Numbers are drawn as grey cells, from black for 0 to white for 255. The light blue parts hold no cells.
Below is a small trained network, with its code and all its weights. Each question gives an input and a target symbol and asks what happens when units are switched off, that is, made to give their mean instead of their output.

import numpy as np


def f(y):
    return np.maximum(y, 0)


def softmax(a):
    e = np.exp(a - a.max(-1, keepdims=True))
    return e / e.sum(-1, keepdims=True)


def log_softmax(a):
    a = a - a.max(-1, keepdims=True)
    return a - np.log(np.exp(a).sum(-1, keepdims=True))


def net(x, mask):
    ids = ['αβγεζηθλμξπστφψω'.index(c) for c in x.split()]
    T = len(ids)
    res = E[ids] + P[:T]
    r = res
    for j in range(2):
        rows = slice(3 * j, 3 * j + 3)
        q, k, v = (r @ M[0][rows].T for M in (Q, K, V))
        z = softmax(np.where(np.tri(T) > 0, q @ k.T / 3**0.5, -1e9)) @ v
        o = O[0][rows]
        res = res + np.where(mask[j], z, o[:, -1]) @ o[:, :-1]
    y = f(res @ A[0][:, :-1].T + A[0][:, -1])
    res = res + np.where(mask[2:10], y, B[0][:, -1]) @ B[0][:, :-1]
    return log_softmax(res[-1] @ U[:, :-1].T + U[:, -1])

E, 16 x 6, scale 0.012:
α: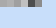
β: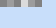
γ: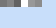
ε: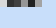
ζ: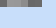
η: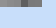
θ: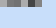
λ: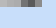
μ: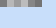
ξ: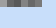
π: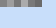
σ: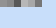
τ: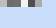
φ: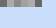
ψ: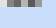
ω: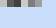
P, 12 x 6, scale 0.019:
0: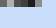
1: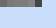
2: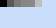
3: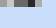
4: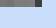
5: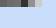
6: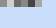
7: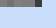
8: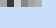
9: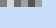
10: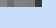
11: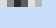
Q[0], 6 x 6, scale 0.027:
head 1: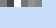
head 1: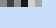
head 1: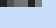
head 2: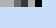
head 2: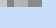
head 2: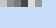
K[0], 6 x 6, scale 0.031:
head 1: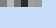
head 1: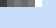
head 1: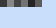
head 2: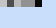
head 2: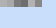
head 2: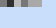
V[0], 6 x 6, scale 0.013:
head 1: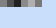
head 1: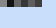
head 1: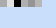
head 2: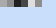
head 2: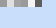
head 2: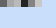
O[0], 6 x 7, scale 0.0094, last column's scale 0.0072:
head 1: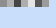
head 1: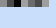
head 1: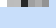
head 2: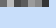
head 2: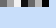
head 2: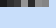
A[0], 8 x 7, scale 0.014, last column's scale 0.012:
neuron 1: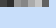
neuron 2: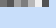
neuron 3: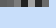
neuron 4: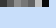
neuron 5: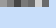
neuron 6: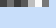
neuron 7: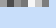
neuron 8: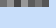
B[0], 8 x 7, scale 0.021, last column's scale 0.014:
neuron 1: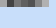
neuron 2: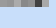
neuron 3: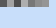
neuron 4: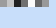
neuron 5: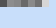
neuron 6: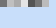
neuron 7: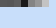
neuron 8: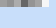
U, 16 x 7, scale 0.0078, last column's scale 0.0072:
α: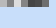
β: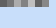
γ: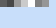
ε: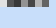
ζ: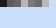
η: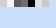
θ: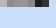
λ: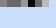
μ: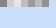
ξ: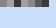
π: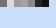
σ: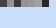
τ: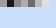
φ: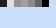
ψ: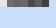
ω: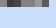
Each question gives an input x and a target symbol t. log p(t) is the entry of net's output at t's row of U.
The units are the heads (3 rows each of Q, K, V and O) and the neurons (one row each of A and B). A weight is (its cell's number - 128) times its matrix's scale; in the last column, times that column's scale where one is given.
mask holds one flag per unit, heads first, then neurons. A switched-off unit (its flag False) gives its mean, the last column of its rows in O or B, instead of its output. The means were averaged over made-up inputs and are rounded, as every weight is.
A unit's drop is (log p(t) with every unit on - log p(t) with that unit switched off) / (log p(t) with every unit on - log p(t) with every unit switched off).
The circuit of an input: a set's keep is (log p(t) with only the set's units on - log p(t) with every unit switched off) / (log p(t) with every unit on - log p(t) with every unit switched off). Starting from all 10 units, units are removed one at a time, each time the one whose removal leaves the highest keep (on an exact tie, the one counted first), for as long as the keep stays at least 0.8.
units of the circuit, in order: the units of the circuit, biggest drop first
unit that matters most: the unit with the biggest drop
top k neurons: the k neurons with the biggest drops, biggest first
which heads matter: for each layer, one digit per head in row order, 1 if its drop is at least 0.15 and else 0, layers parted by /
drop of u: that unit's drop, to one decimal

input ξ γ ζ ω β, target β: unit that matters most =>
head 2
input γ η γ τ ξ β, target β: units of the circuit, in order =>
neuron 7; head 1; neuron 2
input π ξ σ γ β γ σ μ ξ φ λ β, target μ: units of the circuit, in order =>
head 1; neuron 6; neuron 8
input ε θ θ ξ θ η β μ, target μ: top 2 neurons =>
neuron 7; neuron 1
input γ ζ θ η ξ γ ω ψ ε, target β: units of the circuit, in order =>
head 1; neuron 7; neuron 2
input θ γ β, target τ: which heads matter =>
01
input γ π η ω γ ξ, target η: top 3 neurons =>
neuron 1; neuron 6; neuron 8
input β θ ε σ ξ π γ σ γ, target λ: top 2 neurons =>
neuron 1; neuron 6
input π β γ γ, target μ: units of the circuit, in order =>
neuron 7; neuron 1
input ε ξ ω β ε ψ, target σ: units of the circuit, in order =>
neuron 7; head 1; neuron 1
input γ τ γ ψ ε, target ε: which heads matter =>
10
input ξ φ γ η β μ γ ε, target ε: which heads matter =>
10
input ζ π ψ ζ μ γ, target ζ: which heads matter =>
11
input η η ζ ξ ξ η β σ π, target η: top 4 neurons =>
neuron 1; neuron 6; neuron 8; neuron 4
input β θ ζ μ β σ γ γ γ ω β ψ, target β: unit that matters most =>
neuron 7
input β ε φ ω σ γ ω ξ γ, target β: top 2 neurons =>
neuron 7; neuron 2
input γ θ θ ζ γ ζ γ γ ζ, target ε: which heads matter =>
01
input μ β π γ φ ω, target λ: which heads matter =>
00
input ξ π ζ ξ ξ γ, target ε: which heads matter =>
11
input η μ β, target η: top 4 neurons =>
neuron 1; neuron 6; neuron 8; neuron 4
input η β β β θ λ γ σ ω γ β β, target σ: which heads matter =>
01
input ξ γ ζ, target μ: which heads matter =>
11
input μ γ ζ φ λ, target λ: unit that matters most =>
head 1
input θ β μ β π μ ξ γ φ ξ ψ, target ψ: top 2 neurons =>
neuron 6; neuron 5
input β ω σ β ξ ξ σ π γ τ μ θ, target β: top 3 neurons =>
neuron 7; neuron 2; neuron 1
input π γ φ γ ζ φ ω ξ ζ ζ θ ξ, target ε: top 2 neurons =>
neuron 1; neuron 4
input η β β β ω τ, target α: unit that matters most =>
neuron 2
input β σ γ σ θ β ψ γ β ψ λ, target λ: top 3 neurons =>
neuron 8; neuron 4; neuron 5
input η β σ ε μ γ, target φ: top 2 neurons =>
neuron 6; neuron 7
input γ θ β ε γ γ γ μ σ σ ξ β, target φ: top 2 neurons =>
neuron 6; neuron 7
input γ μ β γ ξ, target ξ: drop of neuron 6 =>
0.2
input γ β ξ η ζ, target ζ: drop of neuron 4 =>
0.1
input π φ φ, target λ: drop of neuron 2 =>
0.0
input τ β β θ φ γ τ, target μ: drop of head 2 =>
0.1
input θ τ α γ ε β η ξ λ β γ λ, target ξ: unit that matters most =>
neuron 4
